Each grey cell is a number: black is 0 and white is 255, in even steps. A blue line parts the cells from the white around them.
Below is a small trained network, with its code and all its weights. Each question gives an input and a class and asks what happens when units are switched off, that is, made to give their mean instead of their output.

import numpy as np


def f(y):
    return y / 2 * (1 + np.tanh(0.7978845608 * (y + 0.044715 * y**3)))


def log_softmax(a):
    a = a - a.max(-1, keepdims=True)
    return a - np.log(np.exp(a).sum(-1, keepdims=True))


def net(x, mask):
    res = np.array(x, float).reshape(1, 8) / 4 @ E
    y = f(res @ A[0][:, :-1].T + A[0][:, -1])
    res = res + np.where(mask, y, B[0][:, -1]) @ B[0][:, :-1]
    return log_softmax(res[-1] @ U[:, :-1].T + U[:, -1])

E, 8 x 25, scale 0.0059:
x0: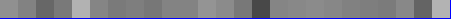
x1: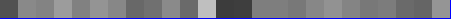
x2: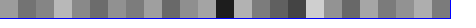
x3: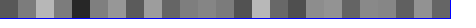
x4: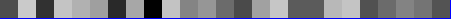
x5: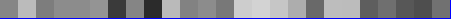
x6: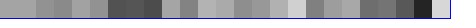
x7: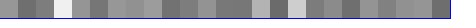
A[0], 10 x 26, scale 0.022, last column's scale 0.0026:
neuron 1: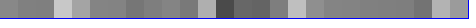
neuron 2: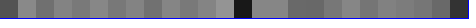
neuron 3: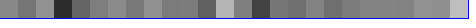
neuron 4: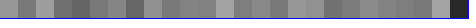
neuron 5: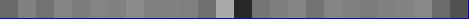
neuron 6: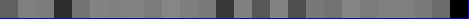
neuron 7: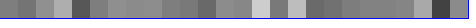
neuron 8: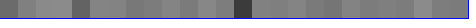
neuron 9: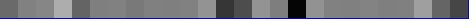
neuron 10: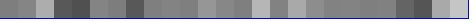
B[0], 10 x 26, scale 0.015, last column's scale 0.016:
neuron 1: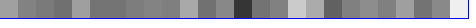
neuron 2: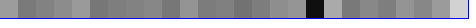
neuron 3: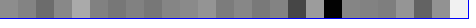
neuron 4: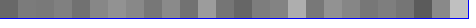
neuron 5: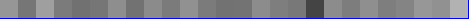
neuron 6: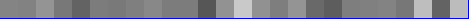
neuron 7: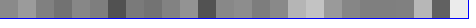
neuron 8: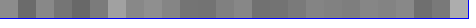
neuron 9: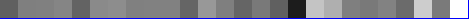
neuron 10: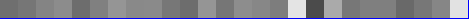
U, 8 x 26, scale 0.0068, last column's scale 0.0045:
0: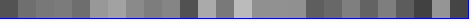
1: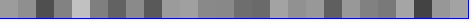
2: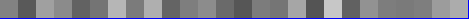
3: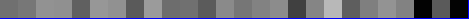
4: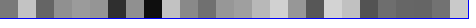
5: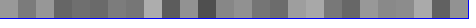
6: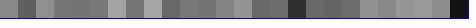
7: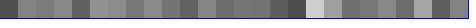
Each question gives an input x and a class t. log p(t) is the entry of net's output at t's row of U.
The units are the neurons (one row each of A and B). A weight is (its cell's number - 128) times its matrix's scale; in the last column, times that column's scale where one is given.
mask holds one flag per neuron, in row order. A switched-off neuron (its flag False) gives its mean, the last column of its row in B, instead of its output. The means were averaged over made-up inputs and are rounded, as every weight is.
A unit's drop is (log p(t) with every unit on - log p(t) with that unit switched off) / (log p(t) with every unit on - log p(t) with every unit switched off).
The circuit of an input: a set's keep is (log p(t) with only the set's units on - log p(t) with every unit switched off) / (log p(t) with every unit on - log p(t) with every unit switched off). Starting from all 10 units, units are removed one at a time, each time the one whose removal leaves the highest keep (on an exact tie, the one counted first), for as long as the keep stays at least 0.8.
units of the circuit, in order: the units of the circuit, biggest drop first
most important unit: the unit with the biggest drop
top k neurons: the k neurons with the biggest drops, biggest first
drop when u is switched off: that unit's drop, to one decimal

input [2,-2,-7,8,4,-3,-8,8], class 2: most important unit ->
neuron 2
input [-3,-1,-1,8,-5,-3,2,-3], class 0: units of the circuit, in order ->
neuron 3; neuron 10; neuron 4
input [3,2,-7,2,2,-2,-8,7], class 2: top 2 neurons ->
neuron 2; neuron 5
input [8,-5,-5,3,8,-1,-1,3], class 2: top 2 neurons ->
neuron 5; neuron 7
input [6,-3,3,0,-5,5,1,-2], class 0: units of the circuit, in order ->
neuron 1; neuron 7; neuron 9
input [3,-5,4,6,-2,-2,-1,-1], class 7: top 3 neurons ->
neuron 2; neuron 9; neuron 5
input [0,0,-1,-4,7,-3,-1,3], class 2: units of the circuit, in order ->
neuron 3; neuron 7
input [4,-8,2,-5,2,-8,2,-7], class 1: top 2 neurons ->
neuron 3; neuron 9
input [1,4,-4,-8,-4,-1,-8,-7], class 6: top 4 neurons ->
neuron 6; neuron 3; neuron 1; neuron 7
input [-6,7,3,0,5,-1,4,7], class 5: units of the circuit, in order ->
neuron 1; neuron 9; neuron 7
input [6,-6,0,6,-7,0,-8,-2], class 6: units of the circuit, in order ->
neuron 3; neuron 1
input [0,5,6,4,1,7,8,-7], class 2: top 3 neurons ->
neuron 10; neuron 7; neuron 3
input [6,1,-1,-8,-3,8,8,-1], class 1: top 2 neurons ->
neuron 1; neuron 9
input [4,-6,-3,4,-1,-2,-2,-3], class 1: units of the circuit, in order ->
neuron 3
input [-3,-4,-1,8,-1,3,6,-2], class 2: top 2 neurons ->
neuron 10; neuron 3
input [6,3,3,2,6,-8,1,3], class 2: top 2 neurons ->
neuron 2; neuron 3
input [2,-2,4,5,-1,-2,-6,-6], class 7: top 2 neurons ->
neuron 9; neuron 2
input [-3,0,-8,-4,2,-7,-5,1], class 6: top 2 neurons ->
neuron 3; neuron 5
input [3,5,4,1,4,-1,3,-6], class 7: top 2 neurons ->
neuron 9; neuron 10
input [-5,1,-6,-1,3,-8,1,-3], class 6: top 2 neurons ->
neuron 3; neuron 10
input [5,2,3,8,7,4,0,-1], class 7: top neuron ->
neuron 9
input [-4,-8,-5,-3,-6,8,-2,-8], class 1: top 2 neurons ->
neuron 3; neuron 9
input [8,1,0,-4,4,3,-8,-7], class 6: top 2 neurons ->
neuron 7; neuron 1
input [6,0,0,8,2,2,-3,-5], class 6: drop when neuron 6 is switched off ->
0.3
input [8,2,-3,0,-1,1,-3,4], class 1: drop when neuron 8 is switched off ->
0.1
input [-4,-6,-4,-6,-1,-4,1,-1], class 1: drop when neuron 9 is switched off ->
0.1
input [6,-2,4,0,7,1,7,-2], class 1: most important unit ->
neuron 1
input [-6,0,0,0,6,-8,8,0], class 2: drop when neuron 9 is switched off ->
0.0
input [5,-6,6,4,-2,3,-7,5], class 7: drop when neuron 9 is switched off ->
0.1
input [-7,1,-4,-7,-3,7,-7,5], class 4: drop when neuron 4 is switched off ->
-0.1
